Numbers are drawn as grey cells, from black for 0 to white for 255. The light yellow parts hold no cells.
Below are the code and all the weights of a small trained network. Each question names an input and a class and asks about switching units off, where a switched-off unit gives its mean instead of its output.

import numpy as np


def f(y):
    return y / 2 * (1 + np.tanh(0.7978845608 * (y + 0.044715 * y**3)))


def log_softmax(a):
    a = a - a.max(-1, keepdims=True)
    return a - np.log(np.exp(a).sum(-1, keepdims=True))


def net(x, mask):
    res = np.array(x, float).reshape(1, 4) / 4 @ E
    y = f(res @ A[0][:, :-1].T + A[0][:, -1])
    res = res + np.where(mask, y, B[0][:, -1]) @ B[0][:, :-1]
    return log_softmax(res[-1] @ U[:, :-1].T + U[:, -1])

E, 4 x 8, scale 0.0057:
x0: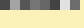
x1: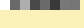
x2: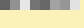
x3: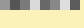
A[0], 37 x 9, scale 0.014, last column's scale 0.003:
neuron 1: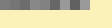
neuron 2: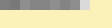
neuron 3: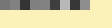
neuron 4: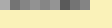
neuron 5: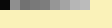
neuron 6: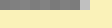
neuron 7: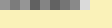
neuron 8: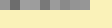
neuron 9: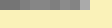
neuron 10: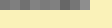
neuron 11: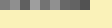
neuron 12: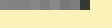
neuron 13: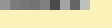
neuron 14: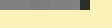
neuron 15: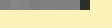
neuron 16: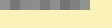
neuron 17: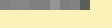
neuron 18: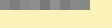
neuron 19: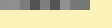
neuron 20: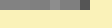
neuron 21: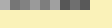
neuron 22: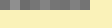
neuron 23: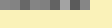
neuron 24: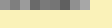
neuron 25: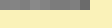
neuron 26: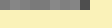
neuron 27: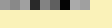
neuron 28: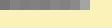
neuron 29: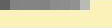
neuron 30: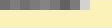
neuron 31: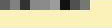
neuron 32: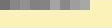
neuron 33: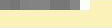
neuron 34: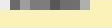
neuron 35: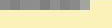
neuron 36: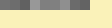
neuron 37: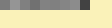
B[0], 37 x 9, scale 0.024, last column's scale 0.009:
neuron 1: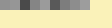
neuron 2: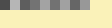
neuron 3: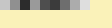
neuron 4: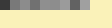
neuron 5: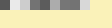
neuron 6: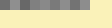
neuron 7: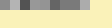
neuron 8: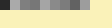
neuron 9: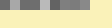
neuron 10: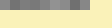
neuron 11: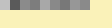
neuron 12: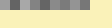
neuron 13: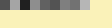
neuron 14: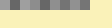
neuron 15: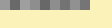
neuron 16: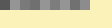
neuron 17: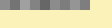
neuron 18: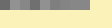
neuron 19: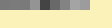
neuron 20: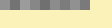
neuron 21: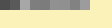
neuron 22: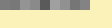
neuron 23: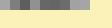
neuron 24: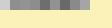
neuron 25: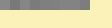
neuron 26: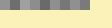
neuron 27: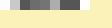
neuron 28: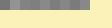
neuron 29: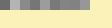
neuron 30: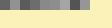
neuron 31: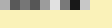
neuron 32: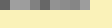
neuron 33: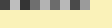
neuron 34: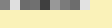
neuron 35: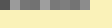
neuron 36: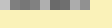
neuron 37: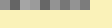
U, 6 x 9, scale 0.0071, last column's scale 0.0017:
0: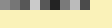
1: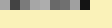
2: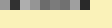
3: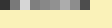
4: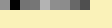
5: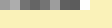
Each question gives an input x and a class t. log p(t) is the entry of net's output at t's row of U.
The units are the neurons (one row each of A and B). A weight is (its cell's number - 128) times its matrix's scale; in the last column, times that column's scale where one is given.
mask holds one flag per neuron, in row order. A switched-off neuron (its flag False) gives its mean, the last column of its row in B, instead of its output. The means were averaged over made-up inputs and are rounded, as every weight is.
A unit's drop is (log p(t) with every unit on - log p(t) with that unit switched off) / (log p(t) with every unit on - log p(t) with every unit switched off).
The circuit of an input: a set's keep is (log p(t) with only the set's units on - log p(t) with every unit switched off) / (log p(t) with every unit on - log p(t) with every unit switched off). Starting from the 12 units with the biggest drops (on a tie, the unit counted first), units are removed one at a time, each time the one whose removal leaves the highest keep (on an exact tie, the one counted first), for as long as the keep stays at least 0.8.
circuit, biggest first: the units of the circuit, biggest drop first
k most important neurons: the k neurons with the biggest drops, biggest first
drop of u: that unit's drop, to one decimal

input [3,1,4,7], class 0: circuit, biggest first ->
[neuron 27; neuron 31]
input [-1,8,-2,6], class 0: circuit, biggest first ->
[neuron 27; neuron 31]
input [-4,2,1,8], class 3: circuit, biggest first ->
[neuron 27; neuron 3; neuron 31]
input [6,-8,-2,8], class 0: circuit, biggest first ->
[neuron 3]
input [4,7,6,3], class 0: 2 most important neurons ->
[neuron 27; neuron 31]
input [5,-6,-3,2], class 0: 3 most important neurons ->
[neuron 3; neuron 27; neuron 34]
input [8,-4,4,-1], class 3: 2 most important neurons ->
[neuron 27; neuron 5]
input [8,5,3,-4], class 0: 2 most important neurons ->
[neuron 31; neuron 19]
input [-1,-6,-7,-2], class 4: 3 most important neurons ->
[neuron 27; neuron 34; neuron 31]
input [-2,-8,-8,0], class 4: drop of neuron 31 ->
0.2
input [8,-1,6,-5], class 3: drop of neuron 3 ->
0.1
